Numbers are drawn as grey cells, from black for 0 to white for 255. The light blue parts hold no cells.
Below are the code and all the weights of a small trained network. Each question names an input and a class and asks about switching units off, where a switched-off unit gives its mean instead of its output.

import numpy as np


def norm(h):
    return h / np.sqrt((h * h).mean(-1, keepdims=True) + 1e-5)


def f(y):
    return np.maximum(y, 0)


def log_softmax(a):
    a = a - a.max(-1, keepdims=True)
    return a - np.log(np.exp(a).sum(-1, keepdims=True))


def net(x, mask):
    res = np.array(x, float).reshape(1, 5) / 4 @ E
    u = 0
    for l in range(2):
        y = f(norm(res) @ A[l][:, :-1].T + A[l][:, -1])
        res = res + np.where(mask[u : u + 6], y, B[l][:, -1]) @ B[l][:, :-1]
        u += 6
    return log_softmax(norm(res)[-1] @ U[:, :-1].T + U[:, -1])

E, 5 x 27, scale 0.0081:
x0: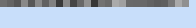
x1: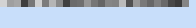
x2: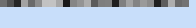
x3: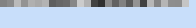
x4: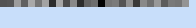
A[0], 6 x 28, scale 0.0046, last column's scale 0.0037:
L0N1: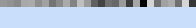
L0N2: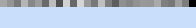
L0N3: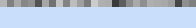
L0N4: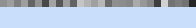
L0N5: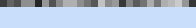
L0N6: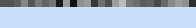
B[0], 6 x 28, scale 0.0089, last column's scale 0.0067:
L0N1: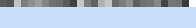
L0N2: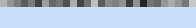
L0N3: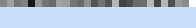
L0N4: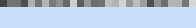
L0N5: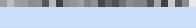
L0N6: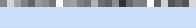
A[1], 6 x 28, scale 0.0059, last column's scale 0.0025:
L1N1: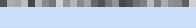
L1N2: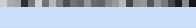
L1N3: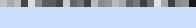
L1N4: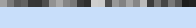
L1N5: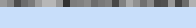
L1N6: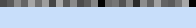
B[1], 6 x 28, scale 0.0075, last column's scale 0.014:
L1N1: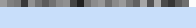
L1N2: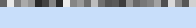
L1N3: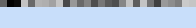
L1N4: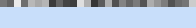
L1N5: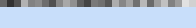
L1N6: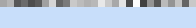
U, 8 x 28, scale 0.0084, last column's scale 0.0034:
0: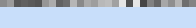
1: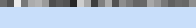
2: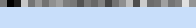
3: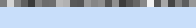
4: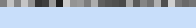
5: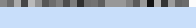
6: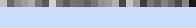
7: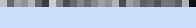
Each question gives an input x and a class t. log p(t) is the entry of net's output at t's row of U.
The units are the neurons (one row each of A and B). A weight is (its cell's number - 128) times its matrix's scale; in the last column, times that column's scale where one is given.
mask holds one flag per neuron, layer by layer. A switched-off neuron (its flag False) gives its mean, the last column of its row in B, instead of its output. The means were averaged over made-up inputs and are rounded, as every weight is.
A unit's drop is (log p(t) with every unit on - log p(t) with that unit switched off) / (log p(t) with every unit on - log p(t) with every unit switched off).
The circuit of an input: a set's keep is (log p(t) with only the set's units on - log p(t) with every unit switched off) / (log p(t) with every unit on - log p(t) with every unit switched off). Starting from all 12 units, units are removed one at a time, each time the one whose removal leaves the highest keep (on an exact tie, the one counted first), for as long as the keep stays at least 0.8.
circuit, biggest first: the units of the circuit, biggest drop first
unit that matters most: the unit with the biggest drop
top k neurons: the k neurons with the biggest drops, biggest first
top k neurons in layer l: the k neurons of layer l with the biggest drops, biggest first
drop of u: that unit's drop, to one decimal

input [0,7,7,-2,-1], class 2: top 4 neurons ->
[L1N5; L0N5; L1N6; L0N2]
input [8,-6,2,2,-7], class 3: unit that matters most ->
L0N6
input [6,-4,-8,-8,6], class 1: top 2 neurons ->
[L1N4; L1N5]
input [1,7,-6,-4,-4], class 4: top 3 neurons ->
[L1N2; L1N5; L1N1]
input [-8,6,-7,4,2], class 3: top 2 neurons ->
[L0N3; L1N5]
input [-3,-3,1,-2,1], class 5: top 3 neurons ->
[L1N1; L0N3; L1N2]
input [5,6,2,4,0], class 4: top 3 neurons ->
[L1N2; L0N3; L1N4]
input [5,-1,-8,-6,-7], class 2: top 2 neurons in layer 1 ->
[L1N3; L1N6]
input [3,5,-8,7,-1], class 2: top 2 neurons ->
[L1N3; L1N4]
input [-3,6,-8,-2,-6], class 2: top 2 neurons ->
[L1N3; L1N6]
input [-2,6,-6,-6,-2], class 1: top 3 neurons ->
[L1N4; L1N5; L0N5]
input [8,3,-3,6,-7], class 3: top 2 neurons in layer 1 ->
[L1N6; L1N4]
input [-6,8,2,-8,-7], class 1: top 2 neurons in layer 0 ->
[L0N5; L0N6]
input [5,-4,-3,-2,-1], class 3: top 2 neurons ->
[L0N6; L1N2]
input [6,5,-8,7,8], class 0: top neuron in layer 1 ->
[L1N6]
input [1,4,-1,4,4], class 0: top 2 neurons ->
[L1N6; L0N5]
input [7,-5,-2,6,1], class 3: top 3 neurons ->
[L0N6; L1N4; L1N1]
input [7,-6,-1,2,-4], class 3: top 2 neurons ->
[L0N6; L1N2]
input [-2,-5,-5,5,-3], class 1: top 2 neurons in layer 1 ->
[L1N2; L1N5]
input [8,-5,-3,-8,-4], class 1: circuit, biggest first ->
[L1N4]
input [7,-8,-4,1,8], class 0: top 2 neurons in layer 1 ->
[L1N6; L1N2]
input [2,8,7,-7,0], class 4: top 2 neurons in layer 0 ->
[L0N1; L0N4]
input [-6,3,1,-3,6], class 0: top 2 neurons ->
[L1N6; L0N6]
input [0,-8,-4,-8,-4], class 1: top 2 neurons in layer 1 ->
[L1N4; L1N2]
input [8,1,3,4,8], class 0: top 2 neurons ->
[L1N6; L0N3]
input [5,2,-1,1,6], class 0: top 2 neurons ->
[L1N6; L0N3]
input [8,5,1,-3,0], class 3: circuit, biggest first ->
[L0N6]
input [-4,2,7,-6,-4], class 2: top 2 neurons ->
[L1N5; L0N1]
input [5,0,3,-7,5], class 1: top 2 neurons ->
[L1N4; L0N3]
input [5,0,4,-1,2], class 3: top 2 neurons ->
[L0N6; L1N3]
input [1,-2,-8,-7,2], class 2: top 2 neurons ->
[L1N3; L0N1]
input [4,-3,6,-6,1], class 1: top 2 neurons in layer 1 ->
[L1N4; L1N3]
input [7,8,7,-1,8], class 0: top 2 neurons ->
[L1N6; L1N3]
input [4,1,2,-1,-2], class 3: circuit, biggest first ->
[L0N6]
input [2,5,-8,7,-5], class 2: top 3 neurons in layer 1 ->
[L1N3; L1N4; L1N6]
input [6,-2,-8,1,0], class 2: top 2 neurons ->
[L1N3; L0N3]
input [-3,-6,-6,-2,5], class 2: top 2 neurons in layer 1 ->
[L1N3; L1N2]
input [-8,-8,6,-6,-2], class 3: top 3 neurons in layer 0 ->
[L0N3; L0N1; L0N4]
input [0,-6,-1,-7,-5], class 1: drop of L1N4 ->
1.2
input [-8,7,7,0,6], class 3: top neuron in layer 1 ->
[L1N3]
